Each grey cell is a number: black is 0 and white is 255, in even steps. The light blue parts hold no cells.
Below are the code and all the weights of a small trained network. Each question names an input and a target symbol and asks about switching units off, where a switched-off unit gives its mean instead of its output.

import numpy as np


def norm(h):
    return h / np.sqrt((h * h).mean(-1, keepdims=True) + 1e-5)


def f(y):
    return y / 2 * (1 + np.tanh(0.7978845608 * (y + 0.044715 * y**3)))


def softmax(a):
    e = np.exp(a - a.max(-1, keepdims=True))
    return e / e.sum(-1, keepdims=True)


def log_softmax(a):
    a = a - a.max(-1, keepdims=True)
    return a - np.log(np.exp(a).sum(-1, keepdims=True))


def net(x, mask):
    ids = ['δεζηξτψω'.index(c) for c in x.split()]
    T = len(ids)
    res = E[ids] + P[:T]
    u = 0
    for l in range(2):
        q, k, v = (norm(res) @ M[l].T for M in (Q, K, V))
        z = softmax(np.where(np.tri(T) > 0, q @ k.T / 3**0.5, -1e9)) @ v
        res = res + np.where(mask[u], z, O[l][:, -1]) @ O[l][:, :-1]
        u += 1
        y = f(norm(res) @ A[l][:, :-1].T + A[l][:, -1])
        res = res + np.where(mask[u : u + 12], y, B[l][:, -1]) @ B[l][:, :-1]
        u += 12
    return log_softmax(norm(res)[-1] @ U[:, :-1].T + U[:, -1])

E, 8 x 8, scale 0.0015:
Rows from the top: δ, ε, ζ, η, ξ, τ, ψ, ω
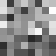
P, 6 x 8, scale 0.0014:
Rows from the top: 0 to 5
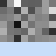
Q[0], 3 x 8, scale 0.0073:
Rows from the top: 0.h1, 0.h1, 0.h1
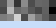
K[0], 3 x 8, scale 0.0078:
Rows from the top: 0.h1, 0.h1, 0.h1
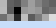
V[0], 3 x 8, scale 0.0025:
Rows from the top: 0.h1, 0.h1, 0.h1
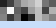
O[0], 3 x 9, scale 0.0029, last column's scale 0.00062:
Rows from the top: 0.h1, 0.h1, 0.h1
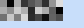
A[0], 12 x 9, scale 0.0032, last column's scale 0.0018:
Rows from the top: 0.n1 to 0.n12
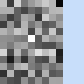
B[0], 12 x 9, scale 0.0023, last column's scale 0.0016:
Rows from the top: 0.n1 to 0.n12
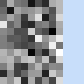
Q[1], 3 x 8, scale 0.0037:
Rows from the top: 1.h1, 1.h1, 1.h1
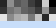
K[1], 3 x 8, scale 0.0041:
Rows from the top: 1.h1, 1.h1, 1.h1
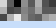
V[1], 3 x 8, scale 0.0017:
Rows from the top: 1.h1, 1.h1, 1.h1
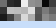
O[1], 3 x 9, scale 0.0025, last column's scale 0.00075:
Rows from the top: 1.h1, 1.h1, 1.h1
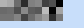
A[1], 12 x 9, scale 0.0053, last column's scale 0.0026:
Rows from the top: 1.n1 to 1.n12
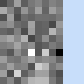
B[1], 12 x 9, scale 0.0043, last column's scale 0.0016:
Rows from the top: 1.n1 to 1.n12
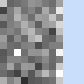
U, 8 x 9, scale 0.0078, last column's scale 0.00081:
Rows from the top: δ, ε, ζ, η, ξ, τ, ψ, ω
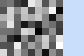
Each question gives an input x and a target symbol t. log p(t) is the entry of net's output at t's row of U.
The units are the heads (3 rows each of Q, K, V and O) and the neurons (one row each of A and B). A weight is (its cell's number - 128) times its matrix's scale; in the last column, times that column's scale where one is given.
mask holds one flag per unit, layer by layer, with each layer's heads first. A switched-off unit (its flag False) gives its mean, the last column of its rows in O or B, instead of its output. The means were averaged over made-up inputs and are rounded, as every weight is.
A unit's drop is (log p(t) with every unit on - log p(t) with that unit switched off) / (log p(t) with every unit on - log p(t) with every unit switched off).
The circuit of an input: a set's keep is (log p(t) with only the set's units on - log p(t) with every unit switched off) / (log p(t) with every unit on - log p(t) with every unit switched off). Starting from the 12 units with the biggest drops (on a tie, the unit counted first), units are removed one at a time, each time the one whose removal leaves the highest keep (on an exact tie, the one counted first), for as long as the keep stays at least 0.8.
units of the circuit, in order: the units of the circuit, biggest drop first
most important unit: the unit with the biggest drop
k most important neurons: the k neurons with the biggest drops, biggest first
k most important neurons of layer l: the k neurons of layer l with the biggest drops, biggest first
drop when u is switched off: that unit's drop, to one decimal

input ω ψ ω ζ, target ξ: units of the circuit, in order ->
0.h1, 0.n5, 0.n6
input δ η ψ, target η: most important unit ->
0.h1
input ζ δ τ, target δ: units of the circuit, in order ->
0.n11, 0.h1
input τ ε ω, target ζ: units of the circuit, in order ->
0.h1, 1.n6
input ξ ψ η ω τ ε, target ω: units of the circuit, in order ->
0.h1, 0.n8
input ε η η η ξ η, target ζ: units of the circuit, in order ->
0.h1, 0.n5
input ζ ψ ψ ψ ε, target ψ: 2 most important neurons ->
1.n8, 0.n9
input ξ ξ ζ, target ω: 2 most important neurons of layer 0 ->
0.n1, 0.n8
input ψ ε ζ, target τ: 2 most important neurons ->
1.n11, 0.n9
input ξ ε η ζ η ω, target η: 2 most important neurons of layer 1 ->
1.n12, 1.n10
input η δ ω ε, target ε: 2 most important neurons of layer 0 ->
0.n8, 0.n6
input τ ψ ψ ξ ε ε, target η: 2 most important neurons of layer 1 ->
1.n12, 1.n8
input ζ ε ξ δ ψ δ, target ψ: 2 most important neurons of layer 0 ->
0.n8, 0.n9
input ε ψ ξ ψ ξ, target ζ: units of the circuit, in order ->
0.h1
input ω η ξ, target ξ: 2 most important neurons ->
0.n5, 1.n4
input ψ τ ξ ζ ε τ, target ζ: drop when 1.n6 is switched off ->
0.3
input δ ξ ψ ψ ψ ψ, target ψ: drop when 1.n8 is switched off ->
0.3
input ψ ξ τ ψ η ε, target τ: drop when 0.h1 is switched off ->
0.0
